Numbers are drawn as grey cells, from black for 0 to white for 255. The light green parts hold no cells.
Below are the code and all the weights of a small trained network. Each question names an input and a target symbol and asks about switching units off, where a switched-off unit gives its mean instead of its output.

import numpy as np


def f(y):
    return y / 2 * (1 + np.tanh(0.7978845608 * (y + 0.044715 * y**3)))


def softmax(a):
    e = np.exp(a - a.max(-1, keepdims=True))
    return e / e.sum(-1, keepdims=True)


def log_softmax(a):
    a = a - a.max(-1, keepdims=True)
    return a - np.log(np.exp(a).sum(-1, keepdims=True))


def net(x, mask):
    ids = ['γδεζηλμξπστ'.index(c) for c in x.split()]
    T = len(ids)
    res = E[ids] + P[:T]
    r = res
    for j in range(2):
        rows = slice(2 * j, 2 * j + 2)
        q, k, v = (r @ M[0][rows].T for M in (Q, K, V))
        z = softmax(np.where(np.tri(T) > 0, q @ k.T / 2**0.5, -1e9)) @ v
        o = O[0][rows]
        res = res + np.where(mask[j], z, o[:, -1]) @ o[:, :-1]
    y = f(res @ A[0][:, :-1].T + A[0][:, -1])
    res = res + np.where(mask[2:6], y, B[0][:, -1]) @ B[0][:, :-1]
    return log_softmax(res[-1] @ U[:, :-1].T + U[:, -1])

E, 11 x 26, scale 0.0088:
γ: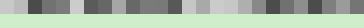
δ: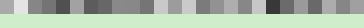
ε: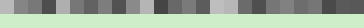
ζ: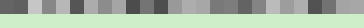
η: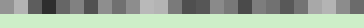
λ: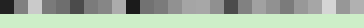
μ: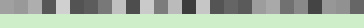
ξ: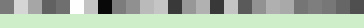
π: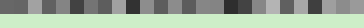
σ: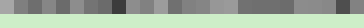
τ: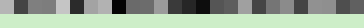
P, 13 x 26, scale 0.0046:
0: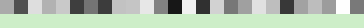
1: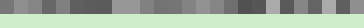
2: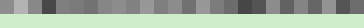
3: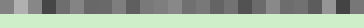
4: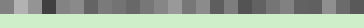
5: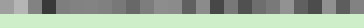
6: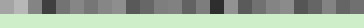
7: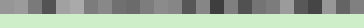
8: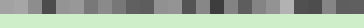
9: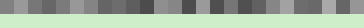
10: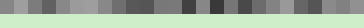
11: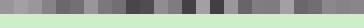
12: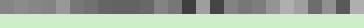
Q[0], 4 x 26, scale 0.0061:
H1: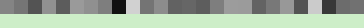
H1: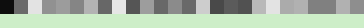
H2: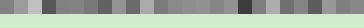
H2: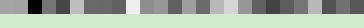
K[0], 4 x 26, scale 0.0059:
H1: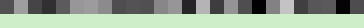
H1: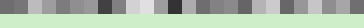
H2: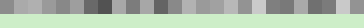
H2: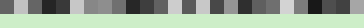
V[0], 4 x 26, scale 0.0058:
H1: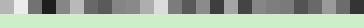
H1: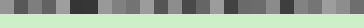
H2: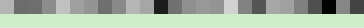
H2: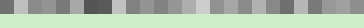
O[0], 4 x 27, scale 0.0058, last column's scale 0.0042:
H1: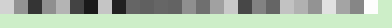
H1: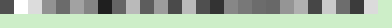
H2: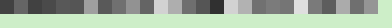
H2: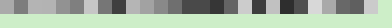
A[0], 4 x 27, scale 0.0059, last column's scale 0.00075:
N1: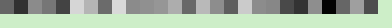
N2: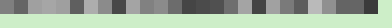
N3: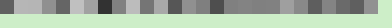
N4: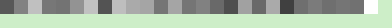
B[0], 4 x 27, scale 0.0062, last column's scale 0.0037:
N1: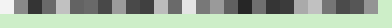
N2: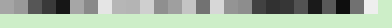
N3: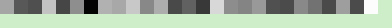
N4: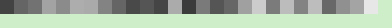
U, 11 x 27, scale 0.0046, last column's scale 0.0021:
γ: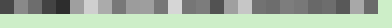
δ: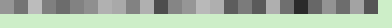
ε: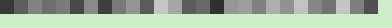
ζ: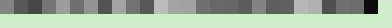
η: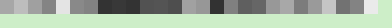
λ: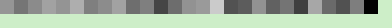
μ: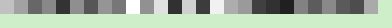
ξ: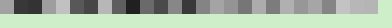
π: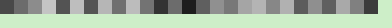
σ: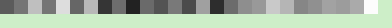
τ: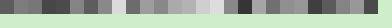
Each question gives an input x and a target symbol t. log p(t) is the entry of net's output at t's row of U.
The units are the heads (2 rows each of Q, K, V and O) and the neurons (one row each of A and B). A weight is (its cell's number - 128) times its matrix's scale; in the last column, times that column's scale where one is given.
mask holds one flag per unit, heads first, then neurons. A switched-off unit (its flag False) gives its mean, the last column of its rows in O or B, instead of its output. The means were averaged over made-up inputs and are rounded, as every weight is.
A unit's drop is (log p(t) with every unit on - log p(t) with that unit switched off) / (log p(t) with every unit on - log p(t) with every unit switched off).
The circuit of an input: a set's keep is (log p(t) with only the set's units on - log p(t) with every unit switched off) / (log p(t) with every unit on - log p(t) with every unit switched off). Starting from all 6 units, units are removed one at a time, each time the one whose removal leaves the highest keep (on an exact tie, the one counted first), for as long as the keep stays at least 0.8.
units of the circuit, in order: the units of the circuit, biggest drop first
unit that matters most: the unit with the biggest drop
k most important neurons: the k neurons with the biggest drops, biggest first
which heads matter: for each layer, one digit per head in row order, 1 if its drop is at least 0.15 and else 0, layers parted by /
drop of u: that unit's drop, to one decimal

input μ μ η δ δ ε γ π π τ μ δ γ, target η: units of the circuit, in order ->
N2; N3; H1
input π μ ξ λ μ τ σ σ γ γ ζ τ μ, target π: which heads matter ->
10
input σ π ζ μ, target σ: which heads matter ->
10
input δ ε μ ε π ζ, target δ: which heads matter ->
11
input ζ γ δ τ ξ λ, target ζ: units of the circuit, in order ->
N1; H1
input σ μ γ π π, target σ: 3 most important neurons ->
N2; N3; N4
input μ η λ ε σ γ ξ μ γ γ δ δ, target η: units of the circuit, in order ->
H1; N2; N3
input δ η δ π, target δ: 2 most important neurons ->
N2; N3
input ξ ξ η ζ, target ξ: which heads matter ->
10
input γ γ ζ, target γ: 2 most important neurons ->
N2; N4
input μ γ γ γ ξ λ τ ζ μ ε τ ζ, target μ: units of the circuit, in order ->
H1; H2; N3; N2
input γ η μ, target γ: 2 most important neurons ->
N2; N4
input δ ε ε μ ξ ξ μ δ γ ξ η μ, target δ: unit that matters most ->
H2
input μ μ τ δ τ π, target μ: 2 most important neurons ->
N3; N2
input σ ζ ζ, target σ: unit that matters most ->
N2
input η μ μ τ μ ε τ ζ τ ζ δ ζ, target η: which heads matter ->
11
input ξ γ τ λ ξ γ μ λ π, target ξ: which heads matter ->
10
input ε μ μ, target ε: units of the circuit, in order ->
H2; N2
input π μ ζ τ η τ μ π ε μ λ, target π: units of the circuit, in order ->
H1; N3; N4
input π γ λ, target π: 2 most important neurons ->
N4; N3
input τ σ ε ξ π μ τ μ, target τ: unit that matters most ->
H2
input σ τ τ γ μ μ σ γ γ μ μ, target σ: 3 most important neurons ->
N2; N3; N4
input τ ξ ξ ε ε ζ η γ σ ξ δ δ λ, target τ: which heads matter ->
01
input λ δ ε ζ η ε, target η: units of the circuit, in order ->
N3; H1
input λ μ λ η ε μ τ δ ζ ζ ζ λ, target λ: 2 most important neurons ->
N4; N1
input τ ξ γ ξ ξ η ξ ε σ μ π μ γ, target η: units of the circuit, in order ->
N2; H1; N3
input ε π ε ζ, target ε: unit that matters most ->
H2
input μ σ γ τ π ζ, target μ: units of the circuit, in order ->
H1; N3; H2
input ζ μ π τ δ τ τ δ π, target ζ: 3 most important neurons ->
N1; N4; N3
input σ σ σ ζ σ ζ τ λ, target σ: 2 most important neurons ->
N2; N3
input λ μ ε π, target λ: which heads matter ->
11
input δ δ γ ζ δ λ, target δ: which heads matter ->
11
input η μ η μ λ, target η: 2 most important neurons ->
N2; N3
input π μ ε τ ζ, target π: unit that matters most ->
H1
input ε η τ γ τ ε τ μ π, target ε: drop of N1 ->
0.0
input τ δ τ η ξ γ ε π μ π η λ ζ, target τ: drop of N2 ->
-0.1
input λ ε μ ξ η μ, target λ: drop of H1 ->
0.7
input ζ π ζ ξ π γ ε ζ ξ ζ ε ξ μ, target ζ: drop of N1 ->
1.1
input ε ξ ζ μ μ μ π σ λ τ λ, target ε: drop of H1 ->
0.1
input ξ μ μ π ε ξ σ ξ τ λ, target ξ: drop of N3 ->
0.0
